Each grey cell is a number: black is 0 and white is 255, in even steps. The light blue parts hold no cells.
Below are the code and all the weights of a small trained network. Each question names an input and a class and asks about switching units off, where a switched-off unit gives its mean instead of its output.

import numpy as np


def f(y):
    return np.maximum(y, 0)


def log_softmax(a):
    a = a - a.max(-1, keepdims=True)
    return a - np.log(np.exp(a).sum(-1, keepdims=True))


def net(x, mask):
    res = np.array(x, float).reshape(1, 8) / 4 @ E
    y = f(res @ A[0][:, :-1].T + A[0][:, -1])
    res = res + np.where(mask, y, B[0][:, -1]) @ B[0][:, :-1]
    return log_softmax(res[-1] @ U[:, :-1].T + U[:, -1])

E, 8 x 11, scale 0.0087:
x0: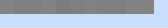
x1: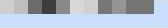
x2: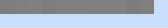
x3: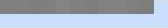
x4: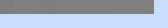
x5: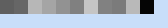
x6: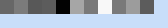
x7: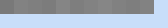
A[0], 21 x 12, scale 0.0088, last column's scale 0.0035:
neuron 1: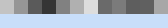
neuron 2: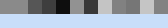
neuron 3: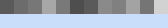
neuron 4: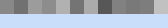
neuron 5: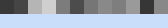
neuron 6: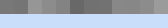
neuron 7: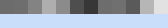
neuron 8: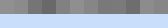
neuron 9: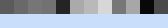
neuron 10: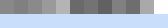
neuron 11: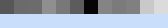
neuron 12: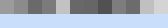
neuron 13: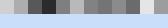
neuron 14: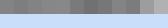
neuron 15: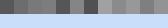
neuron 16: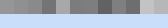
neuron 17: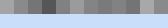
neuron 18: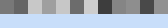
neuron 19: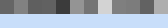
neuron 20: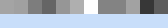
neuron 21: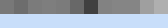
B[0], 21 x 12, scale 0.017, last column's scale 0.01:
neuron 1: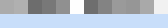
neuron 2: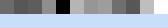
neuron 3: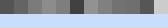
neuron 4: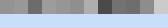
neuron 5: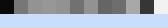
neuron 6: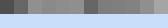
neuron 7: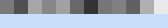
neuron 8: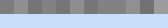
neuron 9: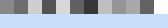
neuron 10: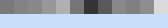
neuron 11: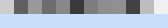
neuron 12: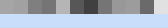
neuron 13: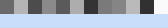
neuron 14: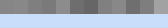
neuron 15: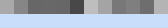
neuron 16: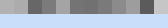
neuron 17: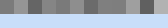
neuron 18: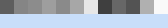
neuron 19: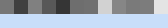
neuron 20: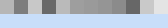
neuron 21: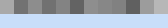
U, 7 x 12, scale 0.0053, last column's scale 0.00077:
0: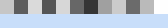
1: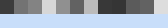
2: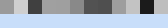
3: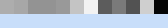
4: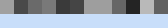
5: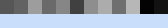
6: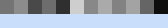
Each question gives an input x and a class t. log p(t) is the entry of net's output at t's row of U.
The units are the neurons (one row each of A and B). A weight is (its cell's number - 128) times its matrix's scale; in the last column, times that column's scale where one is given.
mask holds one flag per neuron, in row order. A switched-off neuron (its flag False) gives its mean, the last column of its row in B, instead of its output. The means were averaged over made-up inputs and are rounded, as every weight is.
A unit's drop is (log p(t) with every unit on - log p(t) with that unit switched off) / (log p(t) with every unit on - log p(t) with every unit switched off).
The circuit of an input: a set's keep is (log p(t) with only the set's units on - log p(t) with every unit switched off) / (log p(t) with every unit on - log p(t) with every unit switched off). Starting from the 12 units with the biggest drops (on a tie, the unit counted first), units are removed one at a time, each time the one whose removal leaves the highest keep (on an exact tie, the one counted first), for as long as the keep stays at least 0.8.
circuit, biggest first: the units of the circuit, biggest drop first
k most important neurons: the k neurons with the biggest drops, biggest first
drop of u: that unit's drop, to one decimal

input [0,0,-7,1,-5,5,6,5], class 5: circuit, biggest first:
[neuron 5; neuron 1]
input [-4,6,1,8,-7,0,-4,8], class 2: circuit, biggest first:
[neuron 13; neuron 11]
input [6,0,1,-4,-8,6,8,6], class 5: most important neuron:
[neuron 5]
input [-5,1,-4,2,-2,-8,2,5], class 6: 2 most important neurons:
[neuron 13; neuron 2]
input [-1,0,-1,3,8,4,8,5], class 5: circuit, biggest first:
[neuron 11; neuron 1]
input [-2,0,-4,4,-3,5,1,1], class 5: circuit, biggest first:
[neuron 11; neuron 1]
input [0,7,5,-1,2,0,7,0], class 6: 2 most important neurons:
[neuron 2; neuron 13]
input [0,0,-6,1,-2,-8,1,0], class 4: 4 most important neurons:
[neuron 2; neuron 11; neuron 9; neuron 1]
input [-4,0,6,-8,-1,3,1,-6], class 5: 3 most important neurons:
[neuron 11; neuron 7; neuron 1]
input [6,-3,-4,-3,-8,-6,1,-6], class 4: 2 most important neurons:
[neuron 2; neuron 9]
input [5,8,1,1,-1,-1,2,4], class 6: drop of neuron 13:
0.1
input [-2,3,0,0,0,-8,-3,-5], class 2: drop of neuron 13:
0.3
